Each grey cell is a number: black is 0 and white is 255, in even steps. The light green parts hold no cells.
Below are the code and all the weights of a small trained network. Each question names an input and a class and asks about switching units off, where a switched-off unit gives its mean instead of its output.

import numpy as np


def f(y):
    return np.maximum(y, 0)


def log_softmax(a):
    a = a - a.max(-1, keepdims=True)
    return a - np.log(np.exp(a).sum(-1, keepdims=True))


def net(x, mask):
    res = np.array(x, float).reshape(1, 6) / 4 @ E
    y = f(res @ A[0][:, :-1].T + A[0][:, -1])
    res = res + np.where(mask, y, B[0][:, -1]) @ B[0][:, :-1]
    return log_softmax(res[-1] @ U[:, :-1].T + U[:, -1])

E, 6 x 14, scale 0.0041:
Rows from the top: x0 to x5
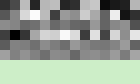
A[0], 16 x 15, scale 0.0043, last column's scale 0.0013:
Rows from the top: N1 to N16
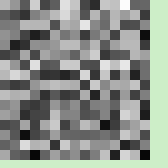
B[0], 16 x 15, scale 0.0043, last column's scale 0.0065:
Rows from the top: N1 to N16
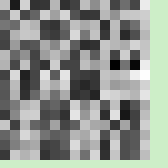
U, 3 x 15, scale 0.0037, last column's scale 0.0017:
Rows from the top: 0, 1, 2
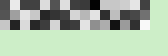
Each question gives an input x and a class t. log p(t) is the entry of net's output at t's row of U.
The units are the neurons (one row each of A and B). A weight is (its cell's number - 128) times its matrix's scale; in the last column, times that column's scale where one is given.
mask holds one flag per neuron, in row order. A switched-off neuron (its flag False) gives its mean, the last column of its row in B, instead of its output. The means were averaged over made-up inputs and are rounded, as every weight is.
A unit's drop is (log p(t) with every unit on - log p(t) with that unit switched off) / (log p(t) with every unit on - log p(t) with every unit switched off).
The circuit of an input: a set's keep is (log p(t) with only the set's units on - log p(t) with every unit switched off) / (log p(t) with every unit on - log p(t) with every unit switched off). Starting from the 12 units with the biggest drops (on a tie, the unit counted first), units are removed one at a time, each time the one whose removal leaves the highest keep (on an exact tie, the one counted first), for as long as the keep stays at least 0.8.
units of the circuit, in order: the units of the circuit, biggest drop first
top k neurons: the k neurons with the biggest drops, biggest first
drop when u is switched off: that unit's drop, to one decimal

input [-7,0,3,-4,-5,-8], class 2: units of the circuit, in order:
[N7]
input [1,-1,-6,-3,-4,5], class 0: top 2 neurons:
[N7 N1]
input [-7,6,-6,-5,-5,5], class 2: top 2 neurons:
[N7 N1]
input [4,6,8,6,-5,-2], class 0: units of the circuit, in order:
[N9 N2]
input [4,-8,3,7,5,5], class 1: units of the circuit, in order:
[N12 N16]
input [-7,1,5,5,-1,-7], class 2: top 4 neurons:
[N7 N1 N8 N10]
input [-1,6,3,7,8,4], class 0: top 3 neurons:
[N9 N2 N5]
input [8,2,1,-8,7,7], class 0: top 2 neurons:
[N8 N10]
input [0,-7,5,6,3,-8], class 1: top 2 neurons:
[N12 N8]
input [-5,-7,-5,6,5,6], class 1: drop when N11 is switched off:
0.2
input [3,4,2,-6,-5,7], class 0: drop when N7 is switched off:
0.1
